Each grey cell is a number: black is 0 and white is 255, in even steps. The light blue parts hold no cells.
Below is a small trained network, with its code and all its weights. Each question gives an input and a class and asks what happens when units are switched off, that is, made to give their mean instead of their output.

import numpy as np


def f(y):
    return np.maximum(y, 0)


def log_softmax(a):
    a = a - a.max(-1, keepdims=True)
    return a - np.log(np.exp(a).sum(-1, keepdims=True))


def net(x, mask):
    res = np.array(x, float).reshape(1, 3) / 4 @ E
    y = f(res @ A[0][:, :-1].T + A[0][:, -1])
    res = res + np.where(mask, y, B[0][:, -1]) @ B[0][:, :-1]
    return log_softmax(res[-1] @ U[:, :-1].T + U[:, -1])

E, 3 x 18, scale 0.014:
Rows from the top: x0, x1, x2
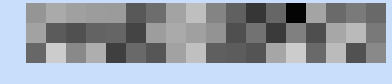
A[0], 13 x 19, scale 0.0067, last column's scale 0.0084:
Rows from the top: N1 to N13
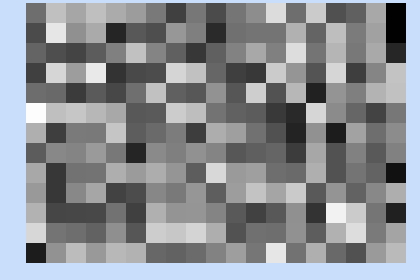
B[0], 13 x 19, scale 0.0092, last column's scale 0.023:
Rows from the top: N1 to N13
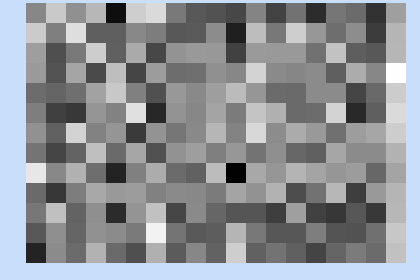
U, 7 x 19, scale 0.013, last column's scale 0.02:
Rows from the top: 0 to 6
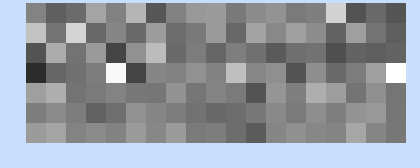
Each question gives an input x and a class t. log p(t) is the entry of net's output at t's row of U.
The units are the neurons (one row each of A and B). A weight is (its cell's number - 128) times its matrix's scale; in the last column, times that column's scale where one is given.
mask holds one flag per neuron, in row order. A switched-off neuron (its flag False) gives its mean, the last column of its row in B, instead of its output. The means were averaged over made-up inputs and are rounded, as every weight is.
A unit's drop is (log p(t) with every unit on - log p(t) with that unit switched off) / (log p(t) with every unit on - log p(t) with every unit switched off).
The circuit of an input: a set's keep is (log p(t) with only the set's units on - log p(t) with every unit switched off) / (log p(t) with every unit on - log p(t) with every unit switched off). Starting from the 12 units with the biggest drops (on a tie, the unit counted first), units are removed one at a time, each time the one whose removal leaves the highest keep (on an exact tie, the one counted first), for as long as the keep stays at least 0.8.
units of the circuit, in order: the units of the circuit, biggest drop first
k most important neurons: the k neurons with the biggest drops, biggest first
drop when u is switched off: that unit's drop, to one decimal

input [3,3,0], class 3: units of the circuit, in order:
[N3]
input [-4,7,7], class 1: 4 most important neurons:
[N4; N2; N13; N1]
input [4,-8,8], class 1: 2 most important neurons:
[N4; N2]
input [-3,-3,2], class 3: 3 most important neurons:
[N6; N11; N9]
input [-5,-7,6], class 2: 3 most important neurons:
[N13; N1; N7]
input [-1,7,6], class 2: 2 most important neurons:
[N11; N12]
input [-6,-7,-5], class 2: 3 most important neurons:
[N13; N6; N1]
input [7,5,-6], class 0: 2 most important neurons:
[N6; N4]
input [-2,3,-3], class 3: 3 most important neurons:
[N2; N6; N1]
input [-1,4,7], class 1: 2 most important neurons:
[N2; N4]
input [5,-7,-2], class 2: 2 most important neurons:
[N1; N13]
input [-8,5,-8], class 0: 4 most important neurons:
[N5; N3; N4; N2]
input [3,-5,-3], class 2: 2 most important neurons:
[N1; N4]
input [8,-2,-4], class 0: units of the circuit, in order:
[N6]
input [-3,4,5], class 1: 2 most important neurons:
[N2; N6]
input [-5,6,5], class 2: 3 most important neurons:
[N11; N6; N12]
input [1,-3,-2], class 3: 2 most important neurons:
[N11; N2]
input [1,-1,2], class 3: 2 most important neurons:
[N9; N2]
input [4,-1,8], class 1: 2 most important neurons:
[N4; N2]
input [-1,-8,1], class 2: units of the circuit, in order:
[N1]
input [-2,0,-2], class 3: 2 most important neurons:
[N6; N2]
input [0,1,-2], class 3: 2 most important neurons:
[N2; N9]
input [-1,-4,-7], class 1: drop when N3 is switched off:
0.0
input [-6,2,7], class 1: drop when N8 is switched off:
0.1
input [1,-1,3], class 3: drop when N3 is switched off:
0.2
